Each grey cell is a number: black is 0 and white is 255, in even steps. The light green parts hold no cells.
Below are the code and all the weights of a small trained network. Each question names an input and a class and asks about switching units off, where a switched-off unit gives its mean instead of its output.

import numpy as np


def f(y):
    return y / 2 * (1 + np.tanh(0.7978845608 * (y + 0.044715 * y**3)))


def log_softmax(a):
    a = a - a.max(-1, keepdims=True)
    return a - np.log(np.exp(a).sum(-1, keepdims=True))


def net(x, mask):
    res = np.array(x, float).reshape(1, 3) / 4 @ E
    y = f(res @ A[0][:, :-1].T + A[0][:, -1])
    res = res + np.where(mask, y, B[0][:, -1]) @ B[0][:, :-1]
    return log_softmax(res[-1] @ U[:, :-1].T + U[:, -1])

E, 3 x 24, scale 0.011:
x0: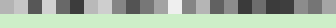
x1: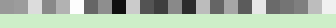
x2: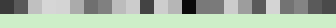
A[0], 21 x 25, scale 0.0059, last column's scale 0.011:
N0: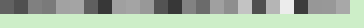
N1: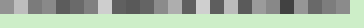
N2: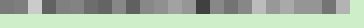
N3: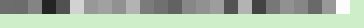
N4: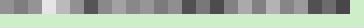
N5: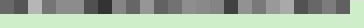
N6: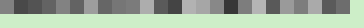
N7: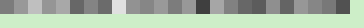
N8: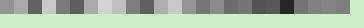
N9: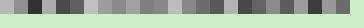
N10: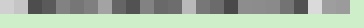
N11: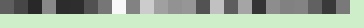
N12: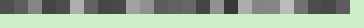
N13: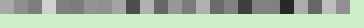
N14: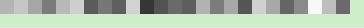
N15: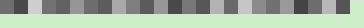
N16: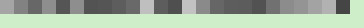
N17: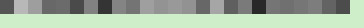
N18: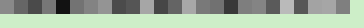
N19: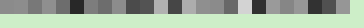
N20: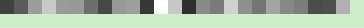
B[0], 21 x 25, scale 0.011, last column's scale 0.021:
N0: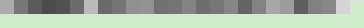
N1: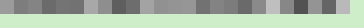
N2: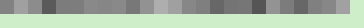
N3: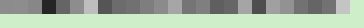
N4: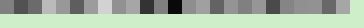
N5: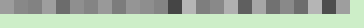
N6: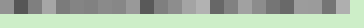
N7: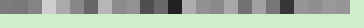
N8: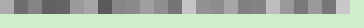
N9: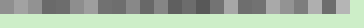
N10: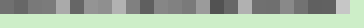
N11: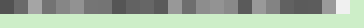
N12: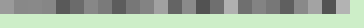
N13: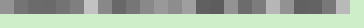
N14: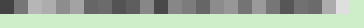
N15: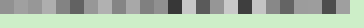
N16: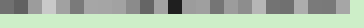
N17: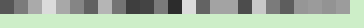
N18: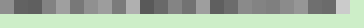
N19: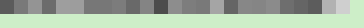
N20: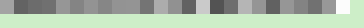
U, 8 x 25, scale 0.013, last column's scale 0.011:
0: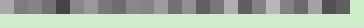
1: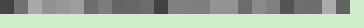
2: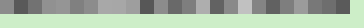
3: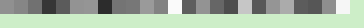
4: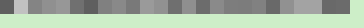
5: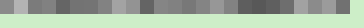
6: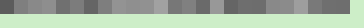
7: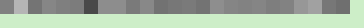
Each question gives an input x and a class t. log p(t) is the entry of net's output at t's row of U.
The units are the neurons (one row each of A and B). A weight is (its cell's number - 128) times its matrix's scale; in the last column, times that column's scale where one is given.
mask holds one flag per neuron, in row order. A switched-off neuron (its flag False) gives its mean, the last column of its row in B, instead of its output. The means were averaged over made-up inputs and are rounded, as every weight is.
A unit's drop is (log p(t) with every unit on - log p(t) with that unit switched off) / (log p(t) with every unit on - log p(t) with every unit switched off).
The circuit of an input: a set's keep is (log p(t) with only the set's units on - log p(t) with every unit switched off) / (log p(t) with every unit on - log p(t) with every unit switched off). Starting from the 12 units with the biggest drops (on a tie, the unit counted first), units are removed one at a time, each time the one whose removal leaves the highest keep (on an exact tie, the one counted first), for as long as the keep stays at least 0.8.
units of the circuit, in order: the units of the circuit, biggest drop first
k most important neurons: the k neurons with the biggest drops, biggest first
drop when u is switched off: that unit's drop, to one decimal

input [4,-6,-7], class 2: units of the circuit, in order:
(N10)
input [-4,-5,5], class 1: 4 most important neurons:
(N11, N19, N10, N18)
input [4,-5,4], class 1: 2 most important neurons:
(N11, N19)
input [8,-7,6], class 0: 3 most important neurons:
(N8, N9, N14)
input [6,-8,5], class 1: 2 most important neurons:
(N11, N19)
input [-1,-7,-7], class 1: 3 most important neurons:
(N11, N19, N20)
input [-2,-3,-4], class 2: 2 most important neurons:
(N14, N16)
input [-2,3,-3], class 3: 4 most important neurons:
(N17, N4, N11, N3)
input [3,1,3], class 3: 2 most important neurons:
(N15, N17)
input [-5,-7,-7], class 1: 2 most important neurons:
(N11, N19)
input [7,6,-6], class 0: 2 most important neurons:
(N1, N13)
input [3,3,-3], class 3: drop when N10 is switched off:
0.1
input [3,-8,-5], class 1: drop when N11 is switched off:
0.3
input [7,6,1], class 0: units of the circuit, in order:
(N1)
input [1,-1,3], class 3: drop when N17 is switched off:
0.2
